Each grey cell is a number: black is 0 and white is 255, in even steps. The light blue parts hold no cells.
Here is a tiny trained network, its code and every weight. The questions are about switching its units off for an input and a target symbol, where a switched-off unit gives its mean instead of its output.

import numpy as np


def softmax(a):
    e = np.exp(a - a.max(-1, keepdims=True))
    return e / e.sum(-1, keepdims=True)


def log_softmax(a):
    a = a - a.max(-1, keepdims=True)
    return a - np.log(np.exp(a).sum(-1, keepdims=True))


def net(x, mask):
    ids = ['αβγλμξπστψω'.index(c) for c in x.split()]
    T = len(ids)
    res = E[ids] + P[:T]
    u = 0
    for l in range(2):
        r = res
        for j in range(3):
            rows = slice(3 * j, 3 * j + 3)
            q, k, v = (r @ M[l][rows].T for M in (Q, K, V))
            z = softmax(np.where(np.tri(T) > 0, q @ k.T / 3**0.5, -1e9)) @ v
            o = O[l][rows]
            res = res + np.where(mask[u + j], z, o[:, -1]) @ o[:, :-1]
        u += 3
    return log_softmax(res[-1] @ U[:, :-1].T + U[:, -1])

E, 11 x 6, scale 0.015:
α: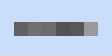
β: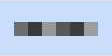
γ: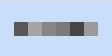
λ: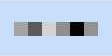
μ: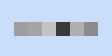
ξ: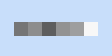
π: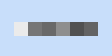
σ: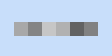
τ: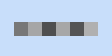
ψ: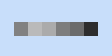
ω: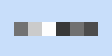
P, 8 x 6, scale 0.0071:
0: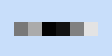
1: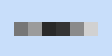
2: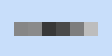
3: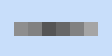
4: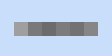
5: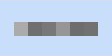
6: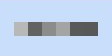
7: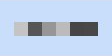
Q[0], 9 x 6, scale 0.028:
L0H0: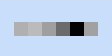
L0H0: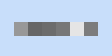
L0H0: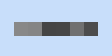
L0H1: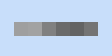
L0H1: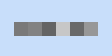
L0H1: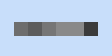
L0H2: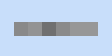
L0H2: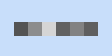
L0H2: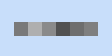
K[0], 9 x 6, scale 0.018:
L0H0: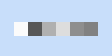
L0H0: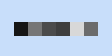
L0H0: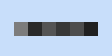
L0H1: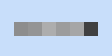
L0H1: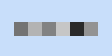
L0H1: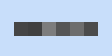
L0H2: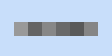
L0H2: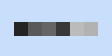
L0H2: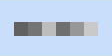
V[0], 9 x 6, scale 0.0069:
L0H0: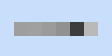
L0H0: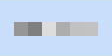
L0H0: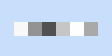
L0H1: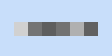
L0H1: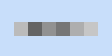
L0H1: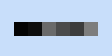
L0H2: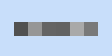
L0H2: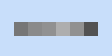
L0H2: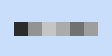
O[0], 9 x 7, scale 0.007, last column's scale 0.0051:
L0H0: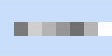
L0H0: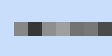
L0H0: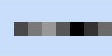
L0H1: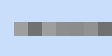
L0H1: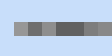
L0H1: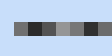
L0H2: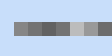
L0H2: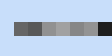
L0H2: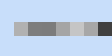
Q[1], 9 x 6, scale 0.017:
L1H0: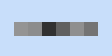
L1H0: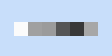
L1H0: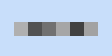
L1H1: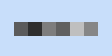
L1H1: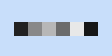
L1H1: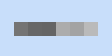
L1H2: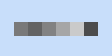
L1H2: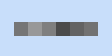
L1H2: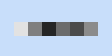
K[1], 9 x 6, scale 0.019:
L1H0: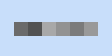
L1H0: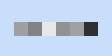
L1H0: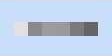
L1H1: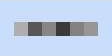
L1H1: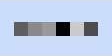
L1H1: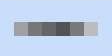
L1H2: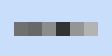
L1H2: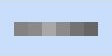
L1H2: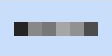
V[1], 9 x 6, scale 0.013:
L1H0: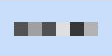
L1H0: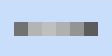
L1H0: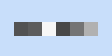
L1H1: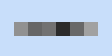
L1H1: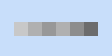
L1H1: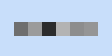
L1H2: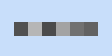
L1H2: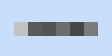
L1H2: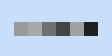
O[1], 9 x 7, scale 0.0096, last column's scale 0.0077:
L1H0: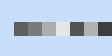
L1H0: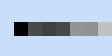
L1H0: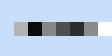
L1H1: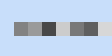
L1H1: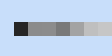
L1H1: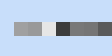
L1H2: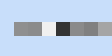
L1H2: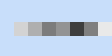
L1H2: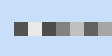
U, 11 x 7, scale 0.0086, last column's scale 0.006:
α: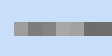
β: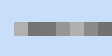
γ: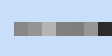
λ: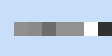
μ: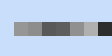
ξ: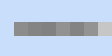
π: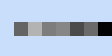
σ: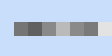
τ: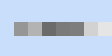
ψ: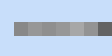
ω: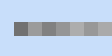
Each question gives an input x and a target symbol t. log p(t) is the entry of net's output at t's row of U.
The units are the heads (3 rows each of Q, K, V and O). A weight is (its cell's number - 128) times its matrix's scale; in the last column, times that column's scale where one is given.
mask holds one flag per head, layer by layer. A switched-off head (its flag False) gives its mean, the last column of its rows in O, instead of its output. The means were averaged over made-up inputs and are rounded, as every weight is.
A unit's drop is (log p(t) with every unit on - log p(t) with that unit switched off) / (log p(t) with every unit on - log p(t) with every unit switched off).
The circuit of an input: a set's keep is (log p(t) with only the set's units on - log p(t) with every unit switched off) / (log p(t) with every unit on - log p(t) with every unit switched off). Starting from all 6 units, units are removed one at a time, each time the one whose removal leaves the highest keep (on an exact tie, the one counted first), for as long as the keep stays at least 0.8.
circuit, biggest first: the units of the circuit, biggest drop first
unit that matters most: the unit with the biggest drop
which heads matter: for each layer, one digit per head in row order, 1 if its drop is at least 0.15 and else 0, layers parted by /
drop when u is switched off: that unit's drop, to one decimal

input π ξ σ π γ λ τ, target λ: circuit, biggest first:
[L0H0 L1H0]
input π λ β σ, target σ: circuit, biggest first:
[L0H0 L1H0 L1H2]
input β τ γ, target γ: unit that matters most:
L1H1
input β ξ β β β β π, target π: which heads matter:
101 / 001
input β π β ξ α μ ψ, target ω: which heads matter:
000 / 111
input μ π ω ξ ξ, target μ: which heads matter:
010 / 100
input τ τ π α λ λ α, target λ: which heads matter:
100 / 110
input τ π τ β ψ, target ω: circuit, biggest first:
[L1H2 L1H0]
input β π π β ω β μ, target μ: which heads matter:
000 / 100
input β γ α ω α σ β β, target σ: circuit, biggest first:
[L0H1 L0H0 L1H0]
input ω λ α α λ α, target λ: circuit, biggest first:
[L0H0 L1H2]
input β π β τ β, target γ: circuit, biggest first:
[L1H2 L1H1]
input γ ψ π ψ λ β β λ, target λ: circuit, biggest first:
[L0H0 L1H1]
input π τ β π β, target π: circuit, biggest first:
[L0H0 L1H2]
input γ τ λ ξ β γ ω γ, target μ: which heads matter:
000 / 100
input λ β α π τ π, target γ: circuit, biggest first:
[L1H2 L1H1]
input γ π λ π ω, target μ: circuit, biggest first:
[L1H0]
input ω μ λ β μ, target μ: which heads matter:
010 / 100
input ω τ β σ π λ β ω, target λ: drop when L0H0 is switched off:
0.4
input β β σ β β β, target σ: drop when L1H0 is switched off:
0.2
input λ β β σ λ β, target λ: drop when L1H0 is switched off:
0.2
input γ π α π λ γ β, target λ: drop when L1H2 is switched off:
0.1
